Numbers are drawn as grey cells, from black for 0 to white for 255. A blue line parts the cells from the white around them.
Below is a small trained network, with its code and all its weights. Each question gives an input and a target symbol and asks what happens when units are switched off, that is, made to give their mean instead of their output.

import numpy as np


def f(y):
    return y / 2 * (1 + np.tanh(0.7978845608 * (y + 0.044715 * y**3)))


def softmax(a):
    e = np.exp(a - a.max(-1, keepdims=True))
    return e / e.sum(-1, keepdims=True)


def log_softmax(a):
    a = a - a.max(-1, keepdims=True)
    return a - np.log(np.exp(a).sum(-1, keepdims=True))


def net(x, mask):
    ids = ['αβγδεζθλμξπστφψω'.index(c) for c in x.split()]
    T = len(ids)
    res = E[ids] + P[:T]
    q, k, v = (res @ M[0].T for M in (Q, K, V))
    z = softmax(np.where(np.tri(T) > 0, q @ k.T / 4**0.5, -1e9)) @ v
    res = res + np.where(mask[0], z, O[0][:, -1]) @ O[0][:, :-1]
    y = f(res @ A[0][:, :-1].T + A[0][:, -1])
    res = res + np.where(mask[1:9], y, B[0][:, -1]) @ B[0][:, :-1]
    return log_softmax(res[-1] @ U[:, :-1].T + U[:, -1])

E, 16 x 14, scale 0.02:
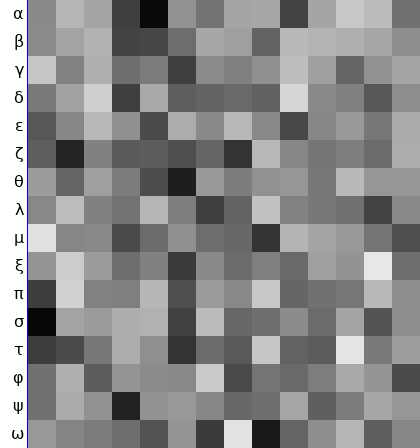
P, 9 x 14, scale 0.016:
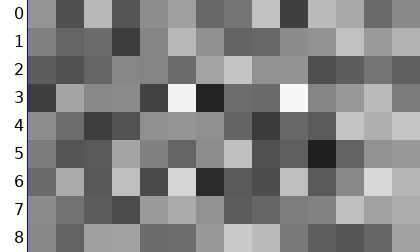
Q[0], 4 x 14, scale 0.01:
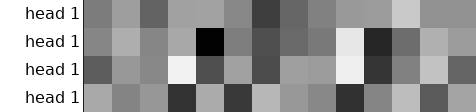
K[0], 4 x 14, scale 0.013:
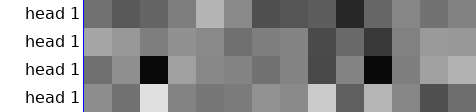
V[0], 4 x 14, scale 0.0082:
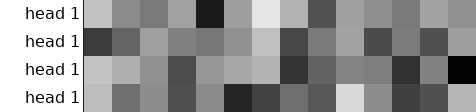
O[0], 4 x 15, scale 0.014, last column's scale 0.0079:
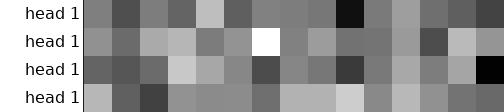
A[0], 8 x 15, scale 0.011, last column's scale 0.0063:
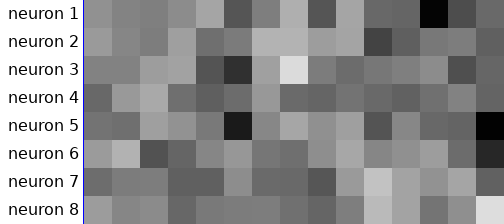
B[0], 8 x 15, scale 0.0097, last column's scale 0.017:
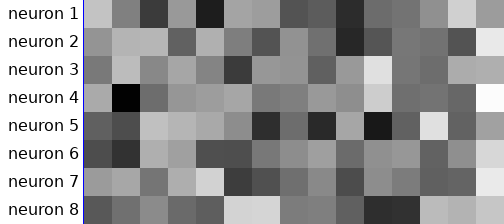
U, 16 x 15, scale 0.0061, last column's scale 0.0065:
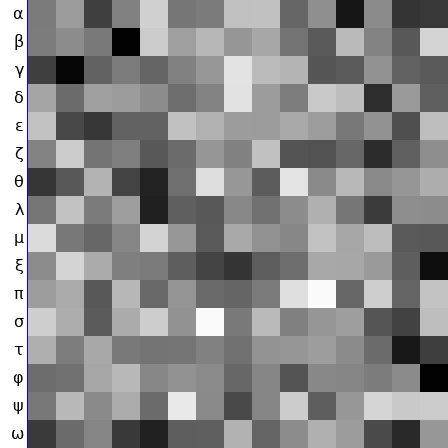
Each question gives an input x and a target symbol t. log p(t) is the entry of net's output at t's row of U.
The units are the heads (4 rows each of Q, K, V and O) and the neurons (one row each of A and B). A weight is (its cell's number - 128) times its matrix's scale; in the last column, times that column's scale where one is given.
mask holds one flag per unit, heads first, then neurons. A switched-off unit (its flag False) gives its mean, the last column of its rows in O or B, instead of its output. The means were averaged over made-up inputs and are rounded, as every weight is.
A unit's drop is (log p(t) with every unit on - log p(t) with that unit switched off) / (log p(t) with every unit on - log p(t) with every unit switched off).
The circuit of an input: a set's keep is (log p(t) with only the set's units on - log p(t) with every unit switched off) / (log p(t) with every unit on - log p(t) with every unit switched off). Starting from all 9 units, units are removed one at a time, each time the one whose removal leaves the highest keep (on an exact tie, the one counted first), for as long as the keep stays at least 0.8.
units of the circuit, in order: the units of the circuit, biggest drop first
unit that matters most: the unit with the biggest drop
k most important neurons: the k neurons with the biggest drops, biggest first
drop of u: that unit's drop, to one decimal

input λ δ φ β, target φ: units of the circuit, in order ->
[head 1]
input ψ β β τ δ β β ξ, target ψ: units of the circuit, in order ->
[head 1; neuron 4]
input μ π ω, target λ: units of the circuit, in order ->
[neuron 1; neuron 3]
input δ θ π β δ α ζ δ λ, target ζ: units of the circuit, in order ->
[neuron 4; neuron 1]
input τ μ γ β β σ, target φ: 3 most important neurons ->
[neuron 5; neuron 2; neuron 1]
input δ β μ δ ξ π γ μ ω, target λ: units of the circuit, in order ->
[neuron 3; neuron 1]
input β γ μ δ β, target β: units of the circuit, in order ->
[head 1; neuron 8]
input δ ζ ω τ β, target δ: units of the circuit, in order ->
[head 1; neuron 6; neuron 7]
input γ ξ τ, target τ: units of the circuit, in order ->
[neuron 2; head 1; neuron 4; neuron 5]
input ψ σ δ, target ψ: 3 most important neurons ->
[neuron 5; neuron 1; neuron 7]
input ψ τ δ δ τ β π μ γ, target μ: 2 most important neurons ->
[neuron 5; neuron 2]
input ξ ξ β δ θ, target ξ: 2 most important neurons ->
[neuron 4; neuron 7]
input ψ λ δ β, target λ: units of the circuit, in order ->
[neuron 7; head 1; neuron 6; neuron 4]
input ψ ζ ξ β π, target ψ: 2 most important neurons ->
[neuron 4; neuron 7]
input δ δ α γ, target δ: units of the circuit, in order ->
[head 1; neuron 6]
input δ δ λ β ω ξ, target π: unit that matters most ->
neuron 2
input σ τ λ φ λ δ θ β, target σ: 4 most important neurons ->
[neuron 7; neuron 4; neuron 2; neuron 5]
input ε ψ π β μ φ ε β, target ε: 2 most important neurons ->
[neuron 4; neuron 8]
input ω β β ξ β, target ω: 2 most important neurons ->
[neuron 6; neuron 7]
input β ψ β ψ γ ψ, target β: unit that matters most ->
neuron 4
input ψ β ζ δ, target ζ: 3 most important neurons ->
[neuron 2; neuron 4; neuron 7]
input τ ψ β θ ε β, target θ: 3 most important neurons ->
[neuron 7; neuron 2; neuron 3]
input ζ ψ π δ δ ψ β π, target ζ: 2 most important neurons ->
[neuron 2; neuron 4]
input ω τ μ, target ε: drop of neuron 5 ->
0.1
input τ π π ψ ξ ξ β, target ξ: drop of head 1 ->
0.8
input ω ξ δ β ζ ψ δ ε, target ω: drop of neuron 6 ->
0.3
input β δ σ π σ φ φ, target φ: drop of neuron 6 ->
-0.1
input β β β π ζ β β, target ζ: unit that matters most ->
neuron 2
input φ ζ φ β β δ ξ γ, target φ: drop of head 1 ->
1.3
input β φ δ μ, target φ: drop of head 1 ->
0.7
